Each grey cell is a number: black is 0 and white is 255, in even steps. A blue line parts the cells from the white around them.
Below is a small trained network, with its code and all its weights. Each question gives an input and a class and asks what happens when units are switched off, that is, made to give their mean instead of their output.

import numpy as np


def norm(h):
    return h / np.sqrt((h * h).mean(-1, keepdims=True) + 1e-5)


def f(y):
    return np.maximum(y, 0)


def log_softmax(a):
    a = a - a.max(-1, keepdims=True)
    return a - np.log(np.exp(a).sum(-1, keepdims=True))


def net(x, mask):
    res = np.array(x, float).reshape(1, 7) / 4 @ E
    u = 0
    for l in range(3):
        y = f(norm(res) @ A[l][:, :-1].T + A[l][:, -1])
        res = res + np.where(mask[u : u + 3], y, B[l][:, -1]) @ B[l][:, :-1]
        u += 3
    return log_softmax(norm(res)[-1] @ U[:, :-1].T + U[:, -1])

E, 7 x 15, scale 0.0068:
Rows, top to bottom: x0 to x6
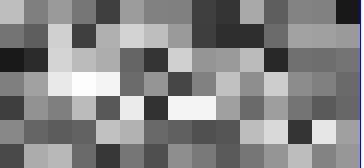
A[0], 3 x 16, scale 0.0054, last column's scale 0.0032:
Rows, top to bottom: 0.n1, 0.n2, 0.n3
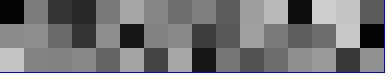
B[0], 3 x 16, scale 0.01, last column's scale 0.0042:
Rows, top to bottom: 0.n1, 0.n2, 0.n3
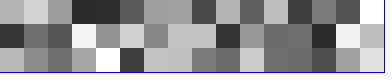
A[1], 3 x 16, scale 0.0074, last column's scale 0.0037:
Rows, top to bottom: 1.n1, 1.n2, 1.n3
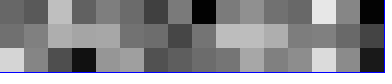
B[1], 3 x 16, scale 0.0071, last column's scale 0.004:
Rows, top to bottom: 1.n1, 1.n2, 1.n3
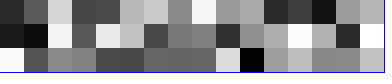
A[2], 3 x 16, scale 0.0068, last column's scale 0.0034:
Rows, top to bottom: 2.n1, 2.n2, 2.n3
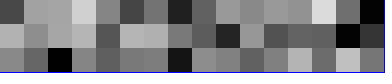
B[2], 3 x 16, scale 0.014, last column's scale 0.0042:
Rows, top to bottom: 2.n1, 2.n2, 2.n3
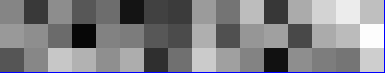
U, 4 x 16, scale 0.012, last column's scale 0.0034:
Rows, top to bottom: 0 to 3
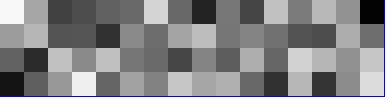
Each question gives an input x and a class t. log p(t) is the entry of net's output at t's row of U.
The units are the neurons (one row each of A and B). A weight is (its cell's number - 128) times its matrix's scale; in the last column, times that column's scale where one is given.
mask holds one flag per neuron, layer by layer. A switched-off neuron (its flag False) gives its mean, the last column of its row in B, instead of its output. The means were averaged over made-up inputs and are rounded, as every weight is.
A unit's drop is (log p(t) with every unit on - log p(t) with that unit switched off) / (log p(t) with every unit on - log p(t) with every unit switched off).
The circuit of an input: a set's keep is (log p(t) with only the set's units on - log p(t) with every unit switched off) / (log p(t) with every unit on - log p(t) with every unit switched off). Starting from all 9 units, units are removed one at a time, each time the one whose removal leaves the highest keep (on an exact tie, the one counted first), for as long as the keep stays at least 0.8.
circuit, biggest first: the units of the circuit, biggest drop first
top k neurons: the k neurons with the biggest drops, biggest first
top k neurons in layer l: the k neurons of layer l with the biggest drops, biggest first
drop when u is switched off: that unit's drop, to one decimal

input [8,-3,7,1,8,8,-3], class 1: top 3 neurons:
(2.n2 2.n1 2.n3)
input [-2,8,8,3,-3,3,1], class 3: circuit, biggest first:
(1.n1 2.n2)
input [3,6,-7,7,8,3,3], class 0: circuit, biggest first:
(2.n3)
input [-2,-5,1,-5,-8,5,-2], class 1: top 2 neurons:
(0.n1 0.n2)
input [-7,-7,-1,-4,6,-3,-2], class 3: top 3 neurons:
(2.n2 2.n3 0.n1)
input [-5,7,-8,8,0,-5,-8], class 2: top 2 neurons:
(0.n1 0.n3)
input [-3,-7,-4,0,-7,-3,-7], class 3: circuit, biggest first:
(2.n3 0.n2)
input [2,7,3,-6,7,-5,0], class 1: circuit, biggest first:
(2.n2 1.n2)
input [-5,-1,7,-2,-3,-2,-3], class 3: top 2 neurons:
(2.n2 2.n1)
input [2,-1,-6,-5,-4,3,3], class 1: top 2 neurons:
(0.n2 2.n3)
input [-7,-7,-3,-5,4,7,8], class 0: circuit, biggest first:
(0.n1 2.n3)
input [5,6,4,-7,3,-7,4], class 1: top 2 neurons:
(2.n2 1.n2)
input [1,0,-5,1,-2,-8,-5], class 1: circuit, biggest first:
(2.n3 1.n2)
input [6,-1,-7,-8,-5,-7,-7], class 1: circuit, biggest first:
(2.n3)
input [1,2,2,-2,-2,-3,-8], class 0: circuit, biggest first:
(2.n3 1.n2)
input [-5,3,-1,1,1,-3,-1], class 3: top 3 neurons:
(2.n2 0.n1 1.n2)
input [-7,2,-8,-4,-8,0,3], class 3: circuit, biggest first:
(2.n3 0.n2)
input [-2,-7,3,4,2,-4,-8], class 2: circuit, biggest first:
(1.n2 0.n2)
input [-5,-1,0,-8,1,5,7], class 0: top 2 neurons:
(0.n1 2.n3)
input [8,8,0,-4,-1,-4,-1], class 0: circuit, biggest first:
(2.n3)
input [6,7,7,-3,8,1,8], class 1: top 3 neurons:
(2.n2 1.n2 2.n3)
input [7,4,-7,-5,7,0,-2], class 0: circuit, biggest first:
(0.n2 1.n3)
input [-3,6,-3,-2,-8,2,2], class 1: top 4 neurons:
(0.n2 2.n3 0.n1 1.n2)
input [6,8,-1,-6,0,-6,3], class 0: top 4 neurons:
(2.n3 0.n2 1.n1 0.n3)
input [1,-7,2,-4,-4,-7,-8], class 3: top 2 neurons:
(2.n3 0.n1)
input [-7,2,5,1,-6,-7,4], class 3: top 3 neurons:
(2.n2 1.n2 0.n2)
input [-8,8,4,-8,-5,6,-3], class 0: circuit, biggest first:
(0.n1)
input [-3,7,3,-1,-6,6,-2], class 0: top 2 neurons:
(0.n1 2.n3)
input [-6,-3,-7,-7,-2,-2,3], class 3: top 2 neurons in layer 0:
(0.n2 0.n3)
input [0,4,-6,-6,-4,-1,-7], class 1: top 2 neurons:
(2.n3 0.n2)
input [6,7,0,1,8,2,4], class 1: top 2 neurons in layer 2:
(2.n2 2.n1)
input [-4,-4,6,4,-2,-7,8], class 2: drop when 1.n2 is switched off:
0.1
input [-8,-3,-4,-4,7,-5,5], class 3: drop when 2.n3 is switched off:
0.2
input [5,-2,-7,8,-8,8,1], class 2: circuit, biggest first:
(2.n1)
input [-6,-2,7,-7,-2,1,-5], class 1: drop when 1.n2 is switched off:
0.2
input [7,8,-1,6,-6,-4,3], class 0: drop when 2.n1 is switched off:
0.2
